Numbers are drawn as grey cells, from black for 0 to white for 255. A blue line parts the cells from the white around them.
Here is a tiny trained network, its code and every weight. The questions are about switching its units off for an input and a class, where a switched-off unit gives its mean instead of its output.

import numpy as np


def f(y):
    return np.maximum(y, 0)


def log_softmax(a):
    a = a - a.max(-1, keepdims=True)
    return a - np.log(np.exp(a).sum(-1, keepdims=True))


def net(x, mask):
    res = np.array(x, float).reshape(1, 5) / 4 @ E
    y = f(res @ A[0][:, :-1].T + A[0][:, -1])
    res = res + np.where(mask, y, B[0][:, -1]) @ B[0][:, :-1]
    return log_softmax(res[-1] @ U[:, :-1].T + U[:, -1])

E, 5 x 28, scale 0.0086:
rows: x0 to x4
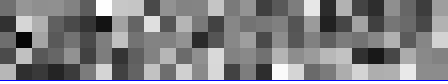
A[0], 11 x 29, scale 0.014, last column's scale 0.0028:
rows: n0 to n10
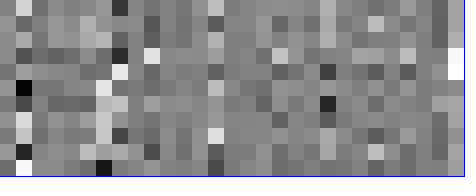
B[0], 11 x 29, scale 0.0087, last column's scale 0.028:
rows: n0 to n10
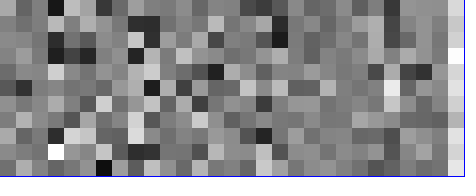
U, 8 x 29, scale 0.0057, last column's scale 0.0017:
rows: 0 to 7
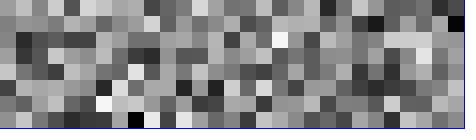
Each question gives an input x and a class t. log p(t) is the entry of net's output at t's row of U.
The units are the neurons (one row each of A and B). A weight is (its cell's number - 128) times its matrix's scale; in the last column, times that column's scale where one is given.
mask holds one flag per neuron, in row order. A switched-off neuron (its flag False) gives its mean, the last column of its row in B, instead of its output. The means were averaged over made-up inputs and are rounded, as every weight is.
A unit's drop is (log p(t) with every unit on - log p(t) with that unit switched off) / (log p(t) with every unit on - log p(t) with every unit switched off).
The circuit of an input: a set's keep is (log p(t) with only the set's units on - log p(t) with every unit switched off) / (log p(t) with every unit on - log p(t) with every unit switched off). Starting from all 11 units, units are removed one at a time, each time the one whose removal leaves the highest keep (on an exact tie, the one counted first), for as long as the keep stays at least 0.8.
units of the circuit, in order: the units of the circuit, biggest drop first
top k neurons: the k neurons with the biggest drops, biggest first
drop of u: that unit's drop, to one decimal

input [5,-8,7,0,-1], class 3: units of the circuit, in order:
(n9)
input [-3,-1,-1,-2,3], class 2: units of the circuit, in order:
(n10, n3)
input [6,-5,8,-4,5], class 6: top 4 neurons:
(n6, n3, n10, n0)
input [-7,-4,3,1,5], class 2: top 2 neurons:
(n5, n3)
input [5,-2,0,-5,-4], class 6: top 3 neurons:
(n4, n10, n2)
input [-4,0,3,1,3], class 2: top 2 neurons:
(n10, n0)
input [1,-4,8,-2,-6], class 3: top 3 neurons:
(n9, n1, n6)
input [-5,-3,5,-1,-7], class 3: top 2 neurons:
(n9, n1)
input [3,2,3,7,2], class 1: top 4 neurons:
(n2, n6, n1, n7)
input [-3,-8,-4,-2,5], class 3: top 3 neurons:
(n9, n1, n5)
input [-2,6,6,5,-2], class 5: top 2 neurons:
(n3, n10)
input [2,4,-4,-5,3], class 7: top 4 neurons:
(n5, n4, n8, n9)
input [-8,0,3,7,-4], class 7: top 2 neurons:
(n5, n4)
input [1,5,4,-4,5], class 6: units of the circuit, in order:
(n6)
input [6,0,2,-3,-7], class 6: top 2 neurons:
(n4, n0)
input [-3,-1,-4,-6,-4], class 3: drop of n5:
-0.1
